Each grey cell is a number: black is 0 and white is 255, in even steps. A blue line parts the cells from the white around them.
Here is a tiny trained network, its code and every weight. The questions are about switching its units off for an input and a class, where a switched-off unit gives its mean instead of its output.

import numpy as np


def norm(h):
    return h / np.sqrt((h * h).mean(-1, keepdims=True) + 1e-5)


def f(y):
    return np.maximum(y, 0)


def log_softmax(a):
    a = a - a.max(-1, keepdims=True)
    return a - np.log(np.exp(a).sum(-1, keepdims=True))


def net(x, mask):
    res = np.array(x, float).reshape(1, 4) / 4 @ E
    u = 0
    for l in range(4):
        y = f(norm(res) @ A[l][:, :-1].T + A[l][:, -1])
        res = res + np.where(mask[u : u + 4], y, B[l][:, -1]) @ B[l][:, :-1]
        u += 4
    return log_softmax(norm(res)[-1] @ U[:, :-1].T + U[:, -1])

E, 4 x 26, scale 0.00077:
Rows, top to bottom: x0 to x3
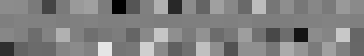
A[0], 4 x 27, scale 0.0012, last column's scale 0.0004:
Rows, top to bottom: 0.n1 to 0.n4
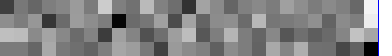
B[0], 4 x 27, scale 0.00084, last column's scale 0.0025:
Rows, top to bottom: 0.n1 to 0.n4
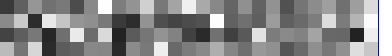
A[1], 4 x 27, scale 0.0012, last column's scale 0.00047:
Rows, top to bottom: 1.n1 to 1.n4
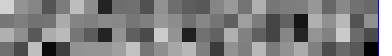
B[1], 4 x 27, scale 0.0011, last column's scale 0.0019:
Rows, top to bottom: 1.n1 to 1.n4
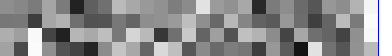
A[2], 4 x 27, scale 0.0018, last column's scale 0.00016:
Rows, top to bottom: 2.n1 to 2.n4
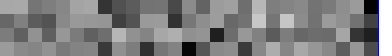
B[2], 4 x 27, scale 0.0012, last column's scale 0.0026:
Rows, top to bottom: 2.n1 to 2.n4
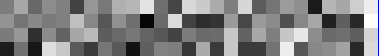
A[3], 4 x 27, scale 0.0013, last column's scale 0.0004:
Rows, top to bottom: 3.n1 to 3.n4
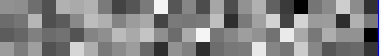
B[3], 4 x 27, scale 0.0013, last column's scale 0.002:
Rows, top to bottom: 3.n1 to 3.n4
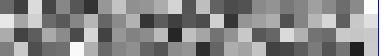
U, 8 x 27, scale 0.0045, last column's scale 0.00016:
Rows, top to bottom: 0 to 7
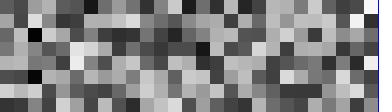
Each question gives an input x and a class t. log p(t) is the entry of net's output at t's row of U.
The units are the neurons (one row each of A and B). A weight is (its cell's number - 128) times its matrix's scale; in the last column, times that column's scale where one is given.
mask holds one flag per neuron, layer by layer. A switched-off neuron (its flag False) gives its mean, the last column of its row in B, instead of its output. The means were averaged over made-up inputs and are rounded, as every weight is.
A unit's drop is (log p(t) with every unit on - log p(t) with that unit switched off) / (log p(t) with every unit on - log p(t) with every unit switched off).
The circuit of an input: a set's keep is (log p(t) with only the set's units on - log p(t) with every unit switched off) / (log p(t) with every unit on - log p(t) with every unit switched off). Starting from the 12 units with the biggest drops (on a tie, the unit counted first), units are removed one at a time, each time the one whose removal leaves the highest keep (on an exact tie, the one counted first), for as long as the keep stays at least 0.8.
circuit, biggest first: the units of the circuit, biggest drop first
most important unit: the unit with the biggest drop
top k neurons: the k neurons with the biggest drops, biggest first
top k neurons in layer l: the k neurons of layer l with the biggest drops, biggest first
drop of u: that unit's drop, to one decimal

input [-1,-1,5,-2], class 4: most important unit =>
1.n3
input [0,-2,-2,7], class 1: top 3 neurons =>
0.n1, 0.n2, 0.n3
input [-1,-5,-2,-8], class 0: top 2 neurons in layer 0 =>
0.n2, 0.n3
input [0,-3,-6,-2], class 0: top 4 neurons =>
0.n2, 2.n4, 1.n4, 2.n1
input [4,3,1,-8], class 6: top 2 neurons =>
1.n3, 2.n3
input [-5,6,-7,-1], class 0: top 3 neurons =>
2.n4, 1.n3, 0.n1
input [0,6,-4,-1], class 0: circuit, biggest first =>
0.n2, 1.n3
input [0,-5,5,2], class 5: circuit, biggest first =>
0.n2, 2.n3
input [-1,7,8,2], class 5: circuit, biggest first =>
2.n3, 0.n2
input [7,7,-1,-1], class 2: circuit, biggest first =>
0.n2, 2.n1
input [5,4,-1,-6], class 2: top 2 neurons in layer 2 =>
2.n4, 2.n1
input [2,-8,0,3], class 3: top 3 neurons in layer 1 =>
1.n2, 1.n1, 1.n4
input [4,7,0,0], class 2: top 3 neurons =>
0.n2, 2.n1, 1.n3
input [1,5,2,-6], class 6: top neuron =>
2.n2
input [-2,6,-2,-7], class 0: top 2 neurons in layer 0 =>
0.n2, 0.n3
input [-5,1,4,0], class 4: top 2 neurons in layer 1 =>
1.n3, 1.n1
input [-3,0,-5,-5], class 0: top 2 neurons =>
2.n4, 0.n2
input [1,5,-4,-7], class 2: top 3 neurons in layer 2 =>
2.n2, 2.n1, 2.n4
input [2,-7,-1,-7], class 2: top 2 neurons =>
2.n4, 0.n3
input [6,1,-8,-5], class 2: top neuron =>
2.n4
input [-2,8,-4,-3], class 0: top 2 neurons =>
0.n2, 2.n4
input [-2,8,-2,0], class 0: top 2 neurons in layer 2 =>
2.n1, 2.n4
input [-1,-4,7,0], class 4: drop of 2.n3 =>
0.6
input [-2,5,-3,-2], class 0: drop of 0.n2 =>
0.3
